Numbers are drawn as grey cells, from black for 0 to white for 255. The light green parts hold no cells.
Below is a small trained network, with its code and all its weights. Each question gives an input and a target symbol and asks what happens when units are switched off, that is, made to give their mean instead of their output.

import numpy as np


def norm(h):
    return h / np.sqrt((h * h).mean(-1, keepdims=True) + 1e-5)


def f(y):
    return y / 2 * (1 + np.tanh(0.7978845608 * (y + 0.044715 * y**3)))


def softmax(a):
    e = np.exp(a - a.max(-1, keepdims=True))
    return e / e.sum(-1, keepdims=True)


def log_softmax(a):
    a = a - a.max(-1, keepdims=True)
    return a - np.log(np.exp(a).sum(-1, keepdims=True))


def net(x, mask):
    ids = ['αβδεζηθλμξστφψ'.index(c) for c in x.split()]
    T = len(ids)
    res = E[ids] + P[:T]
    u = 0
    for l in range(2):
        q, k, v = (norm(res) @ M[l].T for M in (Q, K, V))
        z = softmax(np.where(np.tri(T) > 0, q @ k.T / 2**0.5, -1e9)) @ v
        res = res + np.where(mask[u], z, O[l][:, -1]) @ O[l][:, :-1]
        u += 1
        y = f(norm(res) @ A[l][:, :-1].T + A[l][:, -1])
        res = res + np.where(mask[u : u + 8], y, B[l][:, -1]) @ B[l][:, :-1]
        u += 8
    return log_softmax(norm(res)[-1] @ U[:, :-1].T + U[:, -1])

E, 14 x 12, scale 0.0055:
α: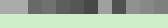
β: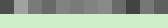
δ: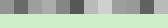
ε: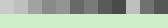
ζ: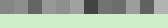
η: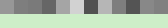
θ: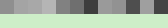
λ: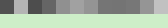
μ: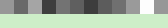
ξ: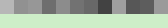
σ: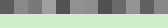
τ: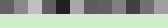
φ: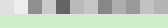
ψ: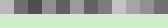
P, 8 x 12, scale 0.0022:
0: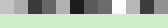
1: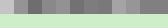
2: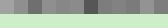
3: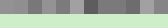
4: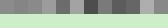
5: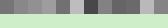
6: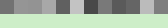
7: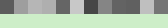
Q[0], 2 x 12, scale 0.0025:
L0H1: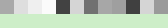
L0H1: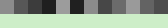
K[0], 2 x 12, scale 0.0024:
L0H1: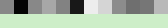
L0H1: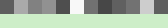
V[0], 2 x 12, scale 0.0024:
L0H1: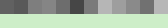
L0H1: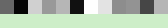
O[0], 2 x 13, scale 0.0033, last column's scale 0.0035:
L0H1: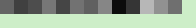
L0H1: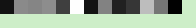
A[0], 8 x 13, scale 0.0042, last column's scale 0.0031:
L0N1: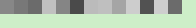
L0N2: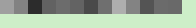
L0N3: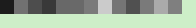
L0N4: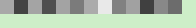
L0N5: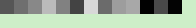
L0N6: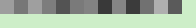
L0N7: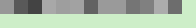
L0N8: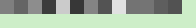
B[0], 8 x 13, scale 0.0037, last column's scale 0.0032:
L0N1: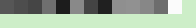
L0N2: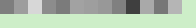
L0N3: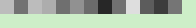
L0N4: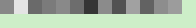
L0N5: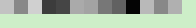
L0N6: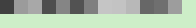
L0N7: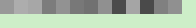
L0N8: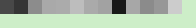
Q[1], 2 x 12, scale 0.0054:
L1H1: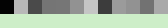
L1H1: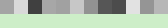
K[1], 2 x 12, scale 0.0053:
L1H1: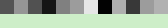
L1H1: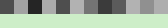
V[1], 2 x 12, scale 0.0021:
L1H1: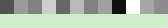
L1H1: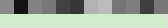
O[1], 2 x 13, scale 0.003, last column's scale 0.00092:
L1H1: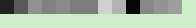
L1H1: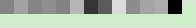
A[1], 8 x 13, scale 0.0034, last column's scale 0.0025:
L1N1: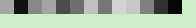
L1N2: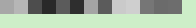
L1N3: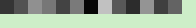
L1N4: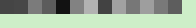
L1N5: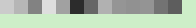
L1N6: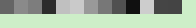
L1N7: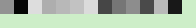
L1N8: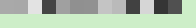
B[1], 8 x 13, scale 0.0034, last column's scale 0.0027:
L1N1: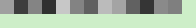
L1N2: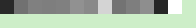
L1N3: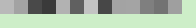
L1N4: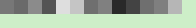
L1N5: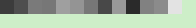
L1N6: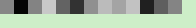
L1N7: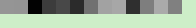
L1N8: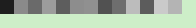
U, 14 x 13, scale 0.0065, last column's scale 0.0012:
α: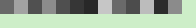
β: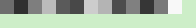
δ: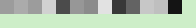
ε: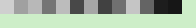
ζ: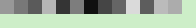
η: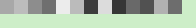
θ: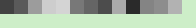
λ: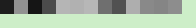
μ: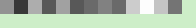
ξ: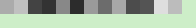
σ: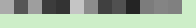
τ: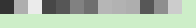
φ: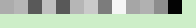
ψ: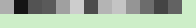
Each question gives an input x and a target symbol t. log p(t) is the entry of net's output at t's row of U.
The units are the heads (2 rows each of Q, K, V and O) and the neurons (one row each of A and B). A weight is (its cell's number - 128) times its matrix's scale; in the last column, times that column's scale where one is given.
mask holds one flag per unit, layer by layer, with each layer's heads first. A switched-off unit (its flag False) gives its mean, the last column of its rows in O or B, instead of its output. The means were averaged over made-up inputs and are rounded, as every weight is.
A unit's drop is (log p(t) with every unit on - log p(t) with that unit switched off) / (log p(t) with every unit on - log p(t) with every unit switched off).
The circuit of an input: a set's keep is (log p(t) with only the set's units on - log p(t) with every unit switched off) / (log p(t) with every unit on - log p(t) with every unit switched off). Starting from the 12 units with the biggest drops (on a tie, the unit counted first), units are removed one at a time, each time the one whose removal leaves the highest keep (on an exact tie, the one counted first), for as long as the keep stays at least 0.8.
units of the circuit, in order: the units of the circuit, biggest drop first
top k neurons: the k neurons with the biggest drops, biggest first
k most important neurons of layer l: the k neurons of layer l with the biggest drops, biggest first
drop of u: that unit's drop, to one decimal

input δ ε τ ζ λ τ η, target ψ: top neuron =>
[L1N6]
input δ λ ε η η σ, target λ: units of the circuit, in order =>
[L0H1; L1N3; L0N5; L1H1]
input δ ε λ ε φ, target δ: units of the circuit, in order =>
[L0H1; L0N1]
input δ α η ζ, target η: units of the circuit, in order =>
[L0H1; L0N1; L0N7]
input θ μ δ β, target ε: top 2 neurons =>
[L0N3; L1N3]
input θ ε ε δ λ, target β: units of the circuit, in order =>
[L1H1; L1N6; L0N3]
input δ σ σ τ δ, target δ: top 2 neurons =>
[L0N1; L1N5]
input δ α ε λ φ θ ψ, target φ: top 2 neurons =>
[L0N1; L1N3]
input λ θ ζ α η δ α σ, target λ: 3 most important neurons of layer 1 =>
[L1N3; L1N4; L1N5]
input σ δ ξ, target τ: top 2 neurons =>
[L0N6; L0N1]
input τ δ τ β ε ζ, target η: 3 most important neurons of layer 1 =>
[L1N3; L1N8; L1N5]
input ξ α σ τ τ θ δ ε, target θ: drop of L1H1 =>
0.4
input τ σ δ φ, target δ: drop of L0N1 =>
0.2
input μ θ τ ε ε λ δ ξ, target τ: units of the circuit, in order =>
[L0N6]
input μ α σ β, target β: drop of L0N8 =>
0.1
